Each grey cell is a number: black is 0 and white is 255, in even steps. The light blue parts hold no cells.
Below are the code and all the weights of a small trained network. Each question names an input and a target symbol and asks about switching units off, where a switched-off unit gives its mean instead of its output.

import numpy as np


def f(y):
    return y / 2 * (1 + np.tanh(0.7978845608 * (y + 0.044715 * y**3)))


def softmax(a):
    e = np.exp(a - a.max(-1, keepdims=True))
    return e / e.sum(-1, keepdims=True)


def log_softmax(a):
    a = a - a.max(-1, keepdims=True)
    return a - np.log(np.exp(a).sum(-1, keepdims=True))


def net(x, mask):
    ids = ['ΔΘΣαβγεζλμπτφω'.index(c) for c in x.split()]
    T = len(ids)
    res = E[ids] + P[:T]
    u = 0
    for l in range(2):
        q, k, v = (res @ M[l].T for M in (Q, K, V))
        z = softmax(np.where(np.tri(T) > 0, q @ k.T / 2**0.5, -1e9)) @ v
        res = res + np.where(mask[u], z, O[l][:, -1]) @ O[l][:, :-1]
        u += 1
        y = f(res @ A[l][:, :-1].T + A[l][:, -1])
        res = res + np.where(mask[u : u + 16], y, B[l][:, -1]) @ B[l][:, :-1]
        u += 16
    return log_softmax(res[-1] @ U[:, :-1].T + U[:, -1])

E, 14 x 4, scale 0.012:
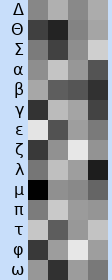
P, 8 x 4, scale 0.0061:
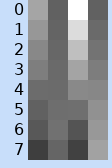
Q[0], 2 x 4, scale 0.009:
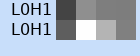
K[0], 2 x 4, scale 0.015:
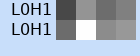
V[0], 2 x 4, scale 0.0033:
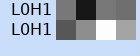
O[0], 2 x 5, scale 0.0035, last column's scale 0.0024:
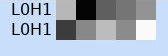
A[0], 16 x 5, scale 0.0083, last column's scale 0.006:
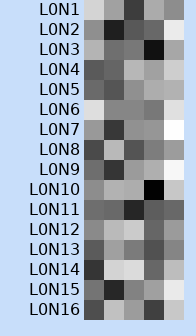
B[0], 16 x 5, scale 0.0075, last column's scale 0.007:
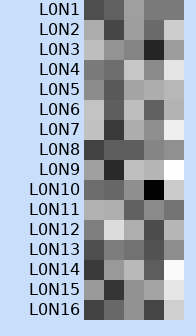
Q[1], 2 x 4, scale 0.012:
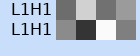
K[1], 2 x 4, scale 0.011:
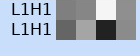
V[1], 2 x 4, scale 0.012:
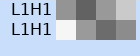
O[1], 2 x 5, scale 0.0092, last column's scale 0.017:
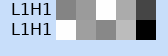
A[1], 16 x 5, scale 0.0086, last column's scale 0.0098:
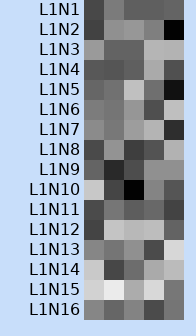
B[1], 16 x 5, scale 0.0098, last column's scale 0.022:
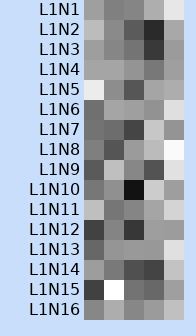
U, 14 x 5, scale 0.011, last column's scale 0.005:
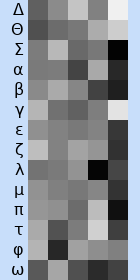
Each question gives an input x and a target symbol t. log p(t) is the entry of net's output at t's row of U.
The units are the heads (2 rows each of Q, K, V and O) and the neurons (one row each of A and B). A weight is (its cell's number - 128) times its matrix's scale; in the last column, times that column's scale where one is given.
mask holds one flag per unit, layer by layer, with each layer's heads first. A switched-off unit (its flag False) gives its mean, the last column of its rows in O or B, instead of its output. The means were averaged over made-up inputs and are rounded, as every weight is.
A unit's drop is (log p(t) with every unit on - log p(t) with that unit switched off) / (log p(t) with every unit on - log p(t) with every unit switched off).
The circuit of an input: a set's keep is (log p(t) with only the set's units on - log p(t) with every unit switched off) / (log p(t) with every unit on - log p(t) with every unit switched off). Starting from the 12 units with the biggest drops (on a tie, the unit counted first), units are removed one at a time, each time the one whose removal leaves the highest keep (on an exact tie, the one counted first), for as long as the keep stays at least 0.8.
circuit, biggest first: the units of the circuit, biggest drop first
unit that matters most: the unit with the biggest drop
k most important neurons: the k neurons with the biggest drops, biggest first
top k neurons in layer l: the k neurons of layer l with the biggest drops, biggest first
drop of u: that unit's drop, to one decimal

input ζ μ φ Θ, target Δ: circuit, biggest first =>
L1H1
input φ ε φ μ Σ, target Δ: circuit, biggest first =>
L1H1, L1N10
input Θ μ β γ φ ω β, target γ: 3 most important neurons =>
L0N14, L1N10, L1N9
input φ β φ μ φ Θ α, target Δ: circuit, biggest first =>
L1N10, L1N14
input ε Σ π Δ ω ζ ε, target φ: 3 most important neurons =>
L1N9, L1N15, L0N10
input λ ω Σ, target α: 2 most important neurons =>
L1N10, L0N10
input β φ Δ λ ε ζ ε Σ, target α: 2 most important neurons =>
L0N9, L1N10
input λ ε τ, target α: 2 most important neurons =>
L1N10, L0N10
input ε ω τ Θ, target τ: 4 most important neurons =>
L0N6, L1N7, L1N5, L1N9
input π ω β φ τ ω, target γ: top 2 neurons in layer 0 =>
L0N14, L0N3
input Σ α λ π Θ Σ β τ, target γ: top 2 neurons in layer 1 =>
L1N14, L1N3
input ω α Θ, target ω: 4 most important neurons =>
L1N9, L1N10, L1N8, L0N10
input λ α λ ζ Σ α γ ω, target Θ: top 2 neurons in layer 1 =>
L1N9, L1N10
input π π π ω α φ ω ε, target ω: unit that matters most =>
L1N9
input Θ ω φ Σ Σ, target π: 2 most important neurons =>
L1N15, L0N14
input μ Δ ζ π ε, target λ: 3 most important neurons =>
L1N8, L1N1, L1N11
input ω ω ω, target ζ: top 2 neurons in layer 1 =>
L1N15, L1N9
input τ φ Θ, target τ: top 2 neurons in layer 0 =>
L0N14, L0N6
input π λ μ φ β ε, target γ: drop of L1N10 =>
0.2
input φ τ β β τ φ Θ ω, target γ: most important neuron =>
L1N14
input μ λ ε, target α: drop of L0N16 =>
0.1
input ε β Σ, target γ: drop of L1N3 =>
0.1
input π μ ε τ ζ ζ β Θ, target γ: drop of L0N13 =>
0.0
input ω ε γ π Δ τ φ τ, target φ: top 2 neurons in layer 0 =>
L0N14, L0N10
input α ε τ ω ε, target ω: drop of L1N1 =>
0.2
